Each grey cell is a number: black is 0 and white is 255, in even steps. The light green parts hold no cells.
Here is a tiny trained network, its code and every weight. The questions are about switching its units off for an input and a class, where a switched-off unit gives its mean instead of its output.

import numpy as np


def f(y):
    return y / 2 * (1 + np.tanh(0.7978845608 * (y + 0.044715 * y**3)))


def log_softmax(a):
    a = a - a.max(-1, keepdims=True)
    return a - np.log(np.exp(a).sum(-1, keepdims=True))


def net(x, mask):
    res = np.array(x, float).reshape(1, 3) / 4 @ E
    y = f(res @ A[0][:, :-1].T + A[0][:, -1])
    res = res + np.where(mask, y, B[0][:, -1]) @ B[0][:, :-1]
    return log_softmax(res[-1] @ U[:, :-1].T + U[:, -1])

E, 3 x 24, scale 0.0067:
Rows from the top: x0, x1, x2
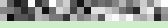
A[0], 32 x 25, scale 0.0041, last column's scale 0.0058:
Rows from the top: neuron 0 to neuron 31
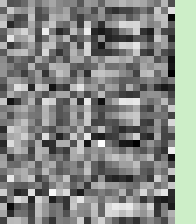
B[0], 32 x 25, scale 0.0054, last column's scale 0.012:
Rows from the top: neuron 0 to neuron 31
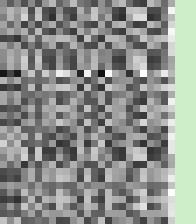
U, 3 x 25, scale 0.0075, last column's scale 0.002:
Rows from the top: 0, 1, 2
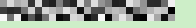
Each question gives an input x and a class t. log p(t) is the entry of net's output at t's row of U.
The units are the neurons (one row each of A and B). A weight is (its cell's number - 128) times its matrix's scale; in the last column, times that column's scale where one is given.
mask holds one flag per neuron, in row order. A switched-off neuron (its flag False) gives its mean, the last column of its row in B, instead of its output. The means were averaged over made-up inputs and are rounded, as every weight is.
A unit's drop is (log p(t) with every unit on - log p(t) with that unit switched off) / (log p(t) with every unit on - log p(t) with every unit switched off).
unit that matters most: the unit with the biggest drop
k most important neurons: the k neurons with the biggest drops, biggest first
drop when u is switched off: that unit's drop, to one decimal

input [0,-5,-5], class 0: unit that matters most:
neuron 4
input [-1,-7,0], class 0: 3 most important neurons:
neuron 4; neuron 19; neuron 7
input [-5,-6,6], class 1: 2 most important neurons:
neuron 12; neuron 28
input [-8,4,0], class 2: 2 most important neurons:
neuron 20; neuron 31
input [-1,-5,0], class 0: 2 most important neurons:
neuron 4; neuron 19
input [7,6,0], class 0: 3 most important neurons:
neuron 2; neuron 9; neuron 5
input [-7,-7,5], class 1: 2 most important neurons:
neuron 12; neuron 28
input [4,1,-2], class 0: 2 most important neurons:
neuron 12; neuron 28
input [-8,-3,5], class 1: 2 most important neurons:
neuron 12; neuron 28
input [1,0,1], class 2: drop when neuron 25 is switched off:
0.3
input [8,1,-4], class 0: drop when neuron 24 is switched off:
0.1
